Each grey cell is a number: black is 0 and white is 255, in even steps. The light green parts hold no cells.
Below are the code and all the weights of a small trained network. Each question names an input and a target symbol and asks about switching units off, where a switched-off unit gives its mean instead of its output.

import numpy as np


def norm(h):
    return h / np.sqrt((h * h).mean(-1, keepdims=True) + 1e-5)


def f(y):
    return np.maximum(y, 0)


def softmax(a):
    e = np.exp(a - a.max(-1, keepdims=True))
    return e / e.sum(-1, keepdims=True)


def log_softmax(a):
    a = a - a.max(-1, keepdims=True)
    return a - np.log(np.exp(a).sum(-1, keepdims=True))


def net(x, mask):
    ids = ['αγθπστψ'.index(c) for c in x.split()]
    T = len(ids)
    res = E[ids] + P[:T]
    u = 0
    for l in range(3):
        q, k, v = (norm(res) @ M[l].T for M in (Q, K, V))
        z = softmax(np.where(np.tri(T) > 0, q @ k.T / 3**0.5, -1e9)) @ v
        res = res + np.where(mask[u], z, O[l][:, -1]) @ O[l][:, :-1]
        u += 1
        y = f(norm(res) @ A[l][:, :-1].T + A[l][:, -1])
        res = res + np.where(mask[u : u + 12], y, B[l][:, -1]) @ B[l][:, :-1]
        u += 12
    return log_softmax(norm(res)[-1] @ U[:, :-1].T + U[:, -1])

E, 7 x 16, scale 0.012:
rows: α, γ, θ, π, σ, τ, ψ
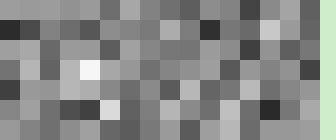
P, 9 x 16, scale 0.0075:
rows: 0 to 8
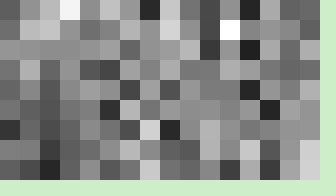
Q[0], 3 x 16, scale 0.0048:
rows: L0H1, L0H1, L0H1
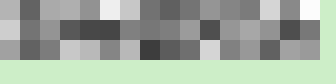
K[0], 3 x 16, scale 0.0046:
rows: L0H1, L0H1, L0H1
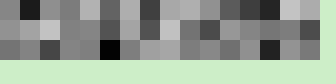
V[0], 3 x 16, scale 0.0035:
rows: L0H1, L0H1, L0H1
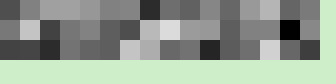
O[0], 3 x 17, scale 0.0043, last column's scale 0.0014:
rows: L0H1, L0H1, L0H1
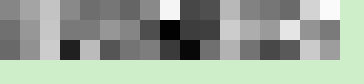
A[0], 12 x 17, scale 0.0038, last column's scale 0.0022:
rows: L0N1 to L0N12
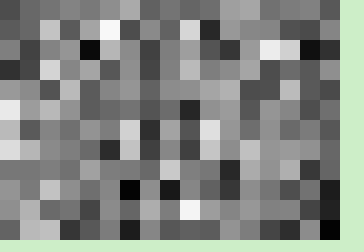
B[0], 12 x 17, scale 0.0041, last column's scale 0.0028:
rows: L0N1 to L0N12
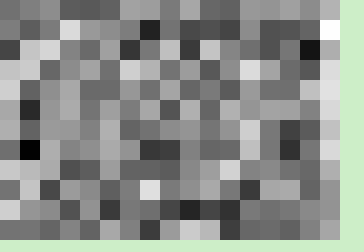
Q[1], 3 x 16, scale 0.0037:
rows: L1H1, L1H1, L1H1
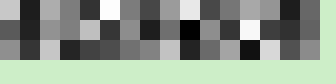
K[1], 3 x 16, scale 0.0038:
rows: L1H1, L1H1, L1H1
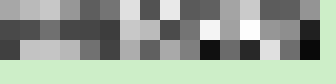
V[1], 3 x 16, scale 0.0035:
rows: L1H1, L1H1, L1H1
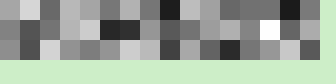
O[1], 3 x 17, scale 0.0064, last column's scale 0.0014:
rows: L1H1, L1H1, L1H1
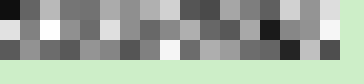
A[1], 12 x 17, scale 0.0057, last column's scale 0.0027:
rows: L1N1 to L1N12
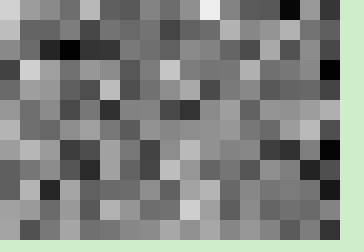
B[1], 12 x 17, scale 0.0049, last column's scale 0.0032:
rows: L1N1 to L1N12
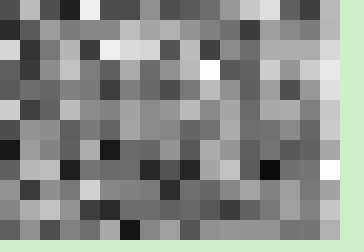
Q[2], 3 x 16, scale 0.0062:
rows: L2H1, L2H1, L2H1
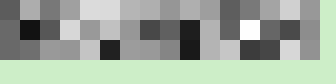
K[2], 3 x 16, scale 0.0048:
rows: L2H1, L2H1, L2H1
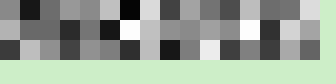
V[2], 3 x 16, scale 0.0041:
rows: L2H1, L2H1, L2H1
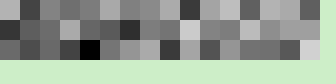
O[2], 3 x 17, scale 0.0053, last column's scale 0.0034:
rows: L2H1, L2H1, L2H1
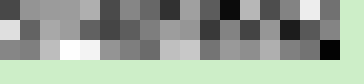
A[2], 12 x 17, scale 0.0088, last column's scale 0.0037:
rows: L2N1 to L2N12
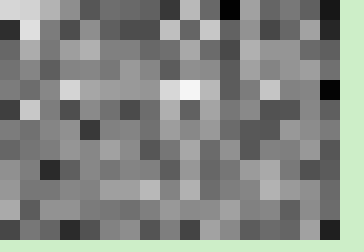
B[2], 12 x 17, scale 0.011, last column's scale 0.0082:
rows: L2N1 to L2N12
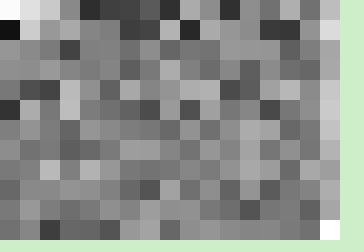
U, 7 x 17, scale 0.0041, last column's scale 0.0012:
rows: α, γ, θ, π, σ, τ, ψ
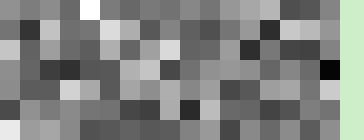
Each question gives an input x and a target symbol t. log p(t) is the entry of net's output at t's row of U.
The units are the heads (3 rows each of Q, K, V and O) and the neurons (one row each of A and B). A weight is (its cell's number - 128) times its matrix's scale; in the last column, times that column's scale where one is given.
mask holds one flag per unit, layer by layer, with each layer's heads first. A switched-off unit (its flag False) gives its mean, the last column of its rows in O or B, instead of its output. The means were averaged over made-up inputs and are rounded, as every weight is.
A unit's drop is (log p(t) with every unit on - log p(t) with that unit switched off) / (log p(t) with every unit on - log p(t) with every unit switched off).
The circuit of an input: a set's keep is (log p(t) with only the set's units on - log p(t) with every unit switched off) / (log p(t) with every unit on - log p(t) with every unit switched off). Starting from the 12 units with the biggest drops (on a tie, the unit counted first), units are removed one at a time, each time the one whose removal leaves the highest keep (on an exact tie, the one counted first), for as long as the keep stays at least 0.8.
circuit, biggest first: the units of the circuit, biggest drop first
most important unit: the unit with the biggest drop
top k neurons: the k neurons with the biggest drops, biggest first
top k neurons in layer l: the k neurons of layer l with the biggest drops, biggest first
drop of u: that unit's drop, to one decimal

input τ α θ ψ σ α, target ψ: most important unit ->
L0N8
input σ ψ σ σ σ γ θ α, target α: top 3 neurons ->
L0N8, L1N1, L0N7
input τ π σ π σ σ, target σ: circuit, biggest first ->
L1H1, L2H1, L2N5, L1N4
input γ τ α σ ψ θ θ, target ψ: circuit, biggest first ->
L1H1, L2N1
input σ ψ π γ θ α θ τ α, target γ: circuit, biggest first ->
L1H1, L2N2, L2N12
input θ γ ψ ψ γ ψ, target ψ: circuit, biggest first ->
L1H1, L0H1, L2N1
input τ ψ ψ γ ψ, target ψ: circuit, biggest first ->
L1H1, L2N1
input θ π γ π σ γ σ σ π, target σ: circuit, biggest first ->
L2H1, L2N5
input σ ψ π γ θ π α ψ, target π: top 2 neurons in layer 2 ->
L2N2, L2N12
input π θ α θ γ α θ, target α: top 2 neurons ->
L1N1, L1N6
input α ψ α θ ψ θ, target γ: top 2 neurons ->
L0N8, L2N12
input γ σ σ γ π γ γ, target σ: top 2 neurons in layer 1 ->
L1N3, L1N6
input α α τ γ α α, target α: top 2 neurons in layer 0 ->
L0N3, L0N5
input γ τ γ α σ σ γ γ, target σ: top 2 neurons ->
L2N5, L1N6
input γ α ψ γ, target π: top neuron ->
L1N9
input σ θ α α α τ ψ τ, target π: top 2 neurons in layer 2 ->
L2N2, L2N6
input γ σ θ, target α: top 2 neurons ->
L1N1, L2N2
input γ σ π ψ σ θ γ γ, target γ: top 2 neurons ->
L1N3, L1N9
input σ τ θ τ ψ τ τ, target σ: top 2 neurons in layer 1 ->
L1N3, L1N2
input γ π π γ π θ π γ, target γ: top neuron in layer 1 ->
L1N3
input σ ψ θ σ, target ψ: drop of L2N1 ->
0.2
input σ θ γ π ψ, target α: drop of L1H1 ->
0.8
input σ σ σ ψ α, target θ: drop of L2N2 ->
0.1
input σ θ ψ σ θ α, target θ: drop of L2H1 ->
0.3
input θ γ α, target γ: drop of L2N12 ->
0.2
